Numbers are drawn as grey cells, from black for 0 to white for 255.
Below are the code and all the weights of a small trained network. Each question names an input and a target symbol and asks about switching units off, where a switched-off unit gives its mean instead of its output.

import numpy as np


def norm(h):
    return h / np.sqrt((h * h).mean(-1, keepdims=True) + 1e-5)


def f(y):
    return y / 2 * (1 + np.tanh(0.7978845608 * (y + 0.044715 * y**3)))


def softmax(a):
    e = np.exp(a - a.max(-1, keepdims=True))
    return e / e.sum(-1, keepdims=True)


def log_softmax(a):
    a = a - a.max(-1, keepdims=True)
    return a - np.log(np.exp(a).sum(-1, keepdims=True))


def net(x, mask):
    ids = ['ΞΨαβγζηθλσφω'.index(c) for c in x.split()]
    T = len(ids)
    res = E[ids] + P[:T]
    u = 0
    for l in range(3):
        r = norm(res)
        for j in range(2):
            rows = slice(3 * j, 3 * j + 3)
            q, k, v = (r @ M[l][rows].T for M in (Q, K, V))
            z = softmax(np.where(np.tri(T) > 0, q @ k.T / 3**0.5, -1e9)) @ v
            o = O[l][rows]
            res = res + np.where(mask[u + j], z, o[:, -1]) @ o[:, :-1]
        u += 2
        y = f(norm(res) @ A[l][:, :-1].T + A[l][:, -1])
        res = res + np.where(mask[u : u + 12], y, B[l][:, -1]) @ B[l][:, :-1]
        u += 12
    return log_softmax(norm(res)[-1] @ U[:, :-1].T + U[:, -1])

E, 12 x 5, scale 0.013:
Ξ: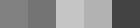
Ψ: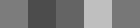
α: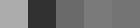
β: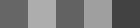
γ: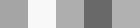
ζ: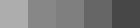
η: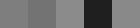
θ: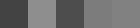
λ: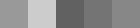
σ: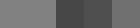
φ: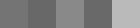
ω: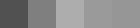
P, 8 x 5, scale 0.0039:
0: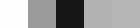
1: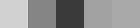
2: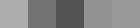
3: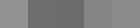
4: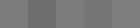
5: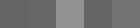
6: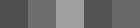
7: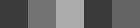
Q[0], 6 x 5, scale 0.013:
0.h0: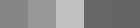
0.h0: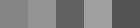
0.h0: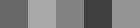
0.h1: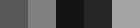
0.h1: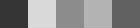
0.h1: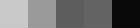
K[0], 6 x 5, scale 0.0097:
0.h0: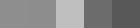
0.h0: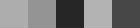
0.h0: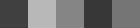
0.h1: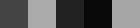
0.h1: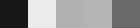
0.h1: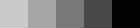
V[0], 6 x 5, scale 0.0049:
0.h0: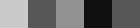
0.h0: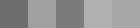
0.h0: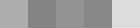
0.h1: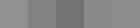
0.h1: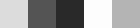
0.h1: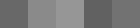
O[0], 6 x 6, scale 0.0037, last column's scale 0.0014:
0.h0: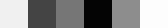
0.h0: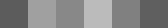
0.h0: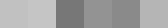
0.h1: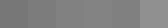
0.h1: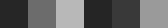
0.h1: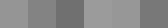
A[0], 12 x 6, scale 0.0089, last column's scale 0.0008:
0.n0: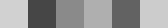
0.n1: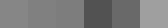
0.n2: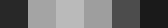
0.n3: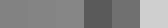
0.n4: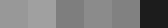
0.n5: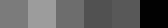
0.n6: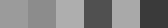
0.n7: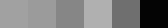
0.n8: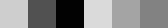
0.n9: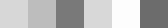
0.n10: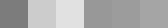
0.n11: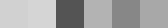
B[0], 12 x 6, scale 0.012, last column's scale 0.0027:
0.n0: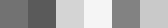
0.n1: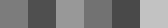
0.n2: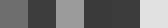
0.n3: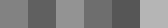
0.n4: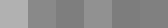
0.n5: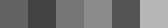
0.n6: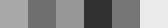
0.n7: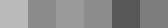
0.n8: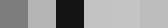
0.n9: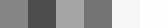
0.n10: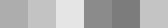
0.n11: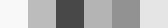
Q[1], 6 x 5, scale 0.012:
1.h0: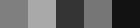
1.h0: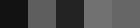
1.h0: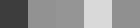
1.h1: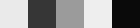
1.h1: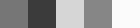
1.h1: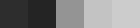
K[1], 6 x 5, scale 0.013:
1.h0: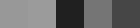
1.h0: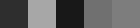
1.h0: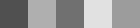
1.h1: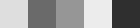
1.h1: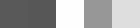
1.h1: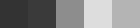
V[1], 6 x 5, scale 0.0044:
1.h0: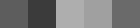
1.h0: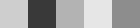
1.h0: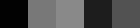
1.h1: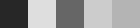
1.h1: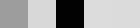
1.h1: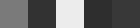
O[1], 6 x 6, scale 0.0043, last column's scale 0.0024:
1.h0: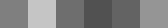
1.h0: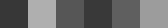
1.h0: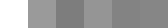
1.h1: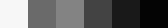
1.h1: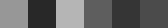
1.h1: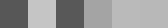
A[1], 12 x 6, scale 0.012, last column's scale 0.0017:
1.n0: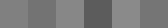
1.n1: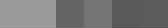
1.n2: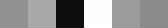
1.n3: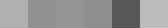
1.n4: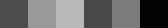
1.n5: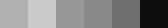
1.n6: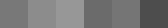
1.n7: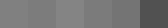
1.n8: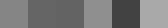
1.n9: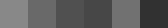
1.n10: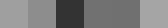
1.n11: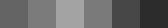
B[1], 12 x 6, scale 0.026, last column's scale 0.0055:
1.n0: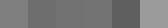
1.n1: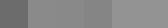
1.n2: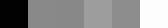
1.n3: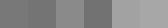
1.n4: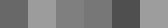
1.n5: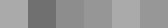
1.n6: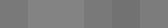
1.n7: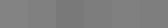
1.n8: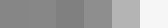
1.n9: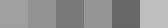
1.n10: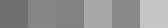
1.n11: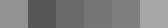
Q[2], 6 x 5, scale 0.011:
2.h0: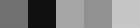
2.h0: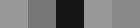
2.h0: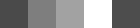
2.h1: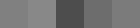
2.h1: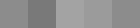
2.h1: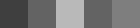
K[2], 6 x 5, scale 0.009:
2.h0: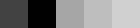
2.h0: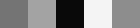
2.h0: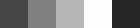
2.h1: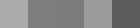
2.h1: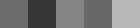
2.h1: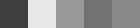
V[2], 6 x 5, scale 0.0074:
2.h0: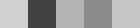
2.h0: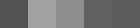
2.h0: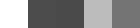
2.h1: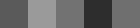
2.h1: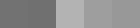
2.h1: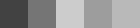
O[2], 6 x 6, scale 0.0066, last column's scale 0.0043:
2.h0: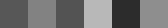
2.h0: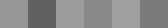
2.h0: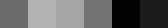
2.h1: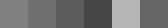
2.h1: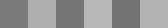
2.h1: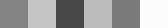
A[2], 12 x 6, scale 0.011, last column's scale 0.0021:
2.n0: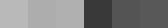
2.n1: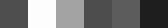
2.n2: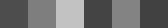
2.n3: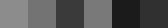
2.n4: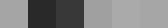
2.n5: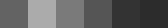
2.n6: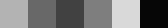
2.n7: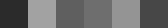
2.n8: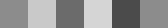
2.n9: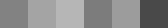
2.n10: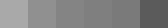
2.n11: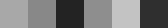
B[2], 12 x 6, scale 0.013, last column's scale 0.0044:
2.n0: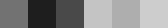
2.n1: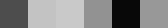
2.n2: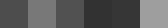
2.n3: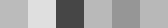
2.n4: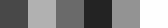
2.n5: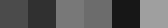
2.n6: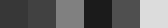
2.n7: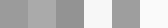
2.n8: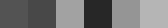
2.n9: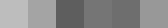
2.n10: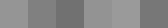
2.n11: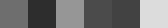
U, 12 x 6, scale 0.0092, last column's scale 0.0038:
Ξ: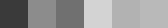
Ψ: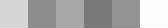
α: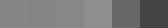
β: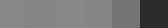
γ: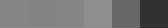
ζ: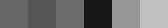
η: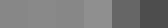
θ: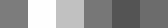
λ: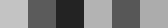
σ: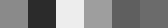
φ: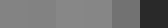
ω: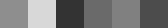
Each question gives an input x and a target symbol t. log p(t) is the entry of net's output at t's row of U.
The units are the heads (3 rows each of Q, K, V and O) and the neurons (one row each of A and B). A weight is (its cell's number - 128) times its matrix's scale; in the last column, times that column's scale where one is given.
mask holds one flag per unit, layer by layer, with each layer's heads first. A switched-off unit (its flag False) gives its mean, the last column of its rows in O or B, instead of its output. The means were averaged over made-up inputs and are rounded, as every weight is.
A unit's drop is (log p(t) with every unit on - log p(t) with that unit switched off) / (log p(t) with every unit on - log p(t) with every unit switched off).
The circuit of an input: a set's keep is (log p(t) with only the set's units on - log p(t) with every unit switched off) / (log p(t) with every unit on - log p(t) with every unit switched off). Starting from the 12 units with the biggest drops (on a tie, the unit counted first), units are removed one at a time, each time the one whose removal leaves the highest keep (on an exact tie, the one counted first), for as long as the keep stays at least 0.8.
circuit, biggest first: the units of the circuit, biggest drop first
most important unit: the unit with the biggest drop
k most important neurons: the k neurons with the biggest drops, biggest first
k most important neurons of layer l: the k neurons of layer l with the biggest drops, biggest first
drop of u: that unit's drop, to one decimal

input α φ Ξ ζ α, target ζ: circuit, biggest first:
(1.n2 2.n4)
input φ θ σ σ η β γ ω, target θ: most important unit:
0.h1
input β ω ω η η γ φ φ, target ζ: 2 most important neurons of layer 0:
(0.n9 0.n11)
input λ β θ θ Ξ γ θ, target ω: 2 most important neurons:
(0.n2 0.n11)
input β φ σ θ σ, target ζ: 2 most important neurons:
(0.n11 1.n2)
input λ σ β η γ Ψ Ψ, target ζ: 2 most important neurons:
(1.n2 2.n4)
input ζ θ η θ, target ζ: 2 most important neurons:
(1.n2 1.n8)
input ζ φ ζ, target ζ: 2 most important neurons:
(0.n9 1.n2)
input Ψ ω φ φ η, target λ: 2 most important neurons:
(1.n2 0.n9)
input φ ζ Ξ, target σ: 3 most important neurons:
(0.n0 1.n2 2.n8)
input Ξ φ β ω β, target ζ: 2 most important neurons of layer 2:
(2.n8 2.n11)
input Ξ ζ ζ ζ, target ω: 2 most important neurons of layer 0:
(0.n11 0.n8)
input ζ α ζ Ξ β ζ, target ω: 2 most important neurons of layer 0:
(0.n8 0.n10)
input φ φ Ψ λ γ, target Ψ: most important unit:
0.n10
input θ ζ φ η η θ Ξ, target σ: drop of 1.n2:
0.5
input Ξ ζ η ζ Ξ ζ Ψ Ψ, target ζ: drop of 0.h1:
1.4
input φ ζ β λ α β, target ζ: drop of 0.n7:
0.0
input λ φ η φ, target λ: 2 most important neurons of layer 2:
(2.n0 2.n3)
